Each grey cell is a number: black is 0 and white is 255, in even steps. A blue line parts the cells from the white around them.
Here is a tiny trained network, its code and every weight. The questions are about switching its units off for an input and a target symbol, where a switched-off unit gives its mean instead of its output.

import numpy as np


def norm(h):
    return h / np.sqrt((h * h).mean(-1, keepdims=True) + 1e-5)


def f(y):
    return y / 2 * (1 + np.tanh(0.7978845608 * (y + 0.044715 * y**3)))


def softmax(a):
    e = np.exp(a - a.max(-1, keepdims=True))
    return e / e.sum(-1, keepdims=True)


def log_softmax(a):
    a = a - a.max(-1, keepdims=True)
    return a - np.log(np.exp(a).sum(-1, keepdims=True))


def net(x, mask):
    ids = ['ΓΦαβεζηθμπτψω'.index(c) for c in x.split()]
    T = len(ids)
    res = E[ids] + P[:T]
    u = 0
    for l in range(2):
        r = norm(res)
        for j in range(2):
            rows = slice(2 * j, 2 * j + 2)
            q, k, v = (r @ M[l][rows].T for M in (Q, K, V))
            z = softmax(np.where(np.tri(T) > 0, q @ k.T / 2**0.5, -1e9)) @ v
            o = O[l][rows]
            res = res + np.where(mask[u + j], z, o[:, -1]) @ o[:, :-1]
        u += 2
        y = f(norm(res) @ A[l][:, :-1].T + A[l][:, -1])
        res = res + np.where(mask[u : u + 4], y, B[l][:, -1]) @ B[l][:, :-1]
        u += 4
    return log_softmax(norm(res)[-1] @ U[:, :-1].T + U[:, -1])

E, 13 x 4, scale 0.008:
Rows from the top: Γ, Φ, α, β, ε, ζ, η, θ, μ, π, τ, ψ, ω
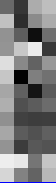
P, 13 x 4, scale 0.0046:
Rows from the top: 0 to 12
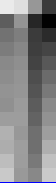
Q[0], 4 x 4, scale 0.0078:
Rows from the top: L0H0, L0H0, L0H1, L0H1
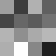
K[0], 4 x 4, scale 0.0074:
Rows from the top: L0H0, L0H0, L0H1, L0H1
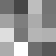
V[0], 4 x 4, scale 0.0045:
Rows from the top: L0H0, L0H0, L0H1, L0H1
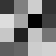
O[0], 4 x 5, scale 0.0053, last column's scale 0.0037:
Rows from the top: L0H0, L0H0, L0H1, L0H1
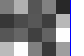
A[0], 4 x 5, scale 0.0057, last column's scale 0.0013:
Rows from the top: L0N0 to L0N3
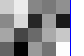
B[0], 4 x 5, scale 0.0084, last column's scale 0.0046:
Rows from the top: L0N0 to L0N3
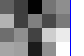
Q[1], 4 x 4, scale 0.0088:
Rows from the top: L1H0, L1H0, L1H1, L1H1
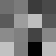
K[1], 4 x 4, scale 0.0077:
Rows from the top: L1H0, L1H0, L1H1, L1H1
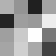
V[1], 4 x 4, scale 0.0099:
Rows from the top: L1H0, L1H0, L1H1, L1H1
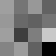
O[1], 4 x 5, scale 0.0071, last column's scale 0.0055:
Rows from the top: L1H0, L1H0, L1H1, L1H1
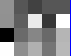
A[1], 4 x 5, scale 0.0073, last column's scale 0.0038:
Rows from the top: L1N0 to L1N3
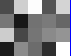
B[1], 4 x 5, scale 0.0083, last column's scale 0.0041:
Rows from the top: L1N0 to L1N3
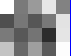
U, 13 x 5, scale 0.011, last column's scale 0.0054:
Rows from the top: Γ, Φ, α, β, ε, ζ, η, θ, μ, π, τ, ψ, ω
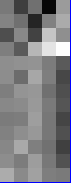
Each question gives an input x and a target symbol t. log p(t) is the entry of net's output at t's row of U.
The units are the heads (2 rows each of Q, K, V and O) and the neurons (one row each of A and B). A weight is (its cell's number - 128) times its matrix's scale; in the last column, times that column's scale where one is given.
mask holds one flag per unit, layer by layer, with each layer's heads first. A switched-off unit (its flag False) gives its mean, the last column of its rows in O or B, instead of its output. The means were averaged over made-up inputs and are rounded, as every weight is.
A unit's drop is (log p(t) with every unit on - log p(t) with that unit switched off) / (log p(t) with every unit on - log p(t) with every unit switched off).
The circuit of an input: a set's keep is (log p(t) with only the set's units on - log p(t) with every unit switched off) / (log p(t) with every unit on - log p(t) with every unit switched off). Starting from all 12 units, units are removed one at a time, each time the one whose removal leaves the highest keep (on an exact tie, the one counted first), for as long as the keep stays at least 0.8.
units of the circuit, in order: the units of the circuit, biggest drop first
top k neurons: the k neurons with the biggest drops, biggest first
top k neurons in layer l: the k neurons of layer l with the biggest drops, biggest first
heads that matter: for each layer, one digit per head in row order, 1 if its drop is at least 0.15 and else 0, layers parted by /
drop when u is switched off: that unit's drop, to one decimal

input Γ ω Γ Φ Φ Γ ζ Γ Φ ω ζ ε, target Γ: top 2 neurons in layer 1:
[L1N3; L1N0]
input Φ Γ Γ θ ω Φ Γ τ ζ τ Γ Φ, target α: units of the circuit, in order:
[L1H1; L1N3; L0N2]
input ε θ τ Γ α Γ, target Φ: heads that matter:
01 / 00
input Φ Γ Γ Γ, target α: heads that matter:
10 / 00
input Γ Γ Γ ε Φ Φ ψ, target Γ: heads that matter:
00 / 00
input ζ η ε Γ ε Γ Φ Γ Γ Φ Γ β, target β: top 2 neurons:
[L1N0; L0N3]
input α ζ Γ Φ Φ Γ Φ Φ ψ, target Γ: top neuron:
[L0N0]
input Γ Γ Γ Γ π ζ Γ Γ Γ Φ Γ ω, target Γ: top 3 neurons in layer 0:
[L0N3; L0N1; L0N2]
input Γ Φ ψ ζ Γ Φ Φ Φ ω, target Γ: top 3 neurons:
[L0N3; L0N1; L1N3]
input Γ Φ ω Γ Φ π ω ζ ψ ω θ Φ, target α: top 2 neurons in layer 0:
[L0N0; L0N2]
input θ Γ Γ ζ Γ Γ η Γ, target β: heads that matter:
11 / 00
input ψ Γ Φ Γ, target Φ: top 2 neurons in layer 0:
[L0N3; L0N2]
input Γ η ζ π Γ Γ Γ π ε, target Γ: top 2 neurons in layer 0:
[L0N3; L0N1]
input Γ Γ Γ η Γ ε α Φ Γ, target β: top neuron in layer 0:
[L0N0]
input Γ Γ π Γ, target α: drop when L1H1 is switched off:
0.1
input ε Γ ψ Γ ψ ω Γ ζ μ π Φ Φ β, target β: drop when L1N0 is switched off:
0.6
